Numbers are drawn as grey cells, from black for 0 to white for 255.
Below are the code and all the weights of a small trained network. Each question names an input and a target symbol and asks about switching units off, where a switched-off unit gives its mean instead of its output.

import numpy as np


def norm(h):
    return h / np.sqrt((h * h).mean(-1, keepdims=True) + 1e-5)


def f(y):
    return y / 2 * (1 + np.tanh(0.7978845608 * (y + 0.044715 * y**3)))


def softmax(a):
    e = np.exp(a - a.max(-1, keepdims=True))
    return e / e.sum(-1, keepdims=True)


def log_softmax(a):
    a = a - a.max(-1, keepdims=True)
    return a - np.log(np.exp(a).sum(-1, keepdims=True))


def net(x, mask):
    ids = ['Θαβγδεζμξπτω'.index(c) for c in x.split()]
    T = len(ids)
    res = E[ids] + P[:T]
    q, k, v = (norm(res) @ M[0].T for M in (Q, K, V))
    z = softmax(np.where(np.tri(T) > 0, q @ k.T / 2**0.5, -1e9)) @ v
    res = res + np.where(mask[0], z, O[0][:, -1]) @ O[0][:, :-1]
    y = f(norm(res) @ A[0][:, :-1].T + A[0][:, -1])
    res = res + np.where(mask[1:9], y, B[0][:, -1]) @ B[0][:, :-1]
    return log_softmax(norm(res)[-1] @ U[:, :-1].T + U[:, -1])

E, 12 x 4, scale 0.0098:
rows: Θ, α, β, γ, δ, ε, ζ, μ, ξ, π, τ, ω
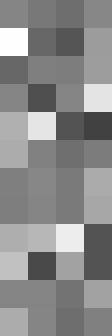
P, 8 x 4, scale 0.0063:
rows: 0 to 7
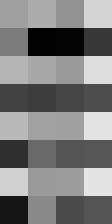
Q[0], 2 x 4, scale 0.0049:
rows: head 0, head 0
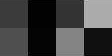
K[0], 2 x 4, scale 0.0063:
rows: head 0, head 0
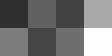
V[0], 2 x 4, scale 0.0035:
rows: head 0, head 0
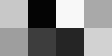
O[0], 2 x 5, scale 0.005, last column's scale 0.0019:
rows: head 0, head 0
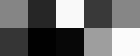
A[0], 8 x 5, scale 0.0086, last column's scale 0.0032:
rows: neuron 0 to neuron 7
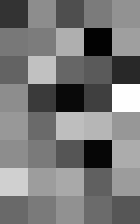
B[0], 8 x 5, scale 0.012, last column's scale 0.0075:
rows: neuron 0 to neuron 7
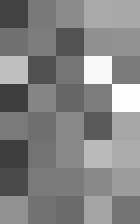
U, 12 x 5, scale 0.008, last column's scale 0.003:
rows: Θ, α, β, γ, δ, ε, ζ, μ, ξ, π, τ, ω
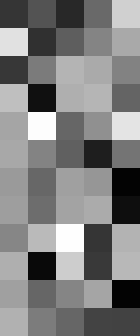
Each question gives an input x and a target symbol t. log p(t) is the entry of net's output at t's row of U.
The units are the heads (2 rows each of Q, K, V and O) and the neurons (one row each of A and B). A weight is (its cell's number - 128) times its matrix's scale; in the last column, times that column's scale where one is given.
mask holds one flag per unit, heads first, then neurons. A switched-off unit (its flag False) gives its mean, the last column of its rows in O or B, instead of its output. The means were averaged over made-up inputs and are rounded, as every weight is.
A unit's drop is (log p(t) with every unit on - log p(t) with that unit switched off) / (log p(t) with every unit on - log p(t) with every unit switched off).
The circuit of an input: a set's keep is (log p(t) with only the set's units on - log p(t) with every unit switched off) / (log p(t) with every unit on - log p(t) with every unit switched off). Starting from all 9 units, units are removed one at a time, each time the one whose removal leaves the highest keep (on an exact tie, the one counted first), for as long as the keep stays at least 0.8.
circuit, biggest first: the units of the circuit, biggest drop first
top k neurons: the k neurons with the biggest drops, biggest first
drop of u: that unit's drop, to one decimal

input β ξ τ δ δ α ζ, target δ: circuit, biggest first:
(head 0; neuron 5; neuron 0)
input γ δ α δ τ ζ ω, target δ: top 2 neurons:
(neuron 2; neuron 6)
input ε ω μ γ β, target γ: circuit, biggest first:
(neuron 3; neuron 5; neuron 0; neuron 4)
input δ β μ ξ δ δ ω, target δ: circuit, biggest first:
(head 0)
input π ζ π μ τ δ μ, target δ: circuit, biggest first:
(head 0; neuron 5; neuron 0)
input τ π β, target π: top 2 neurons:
(neuron 3; neuron 4)
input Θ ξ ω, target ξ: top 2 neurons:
(neuron 6; neuron 3)
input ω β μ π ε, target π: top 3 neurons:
(neuron 3; neuron 4; neuron 6)
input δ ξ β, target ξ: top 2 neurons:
(neuron 3; neuron 4)
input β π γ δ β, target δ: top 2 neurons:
(neuron 3; neuron 5)
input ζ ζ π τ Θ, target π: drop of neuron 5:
0.1
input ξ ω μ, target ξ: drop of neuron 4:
0.2
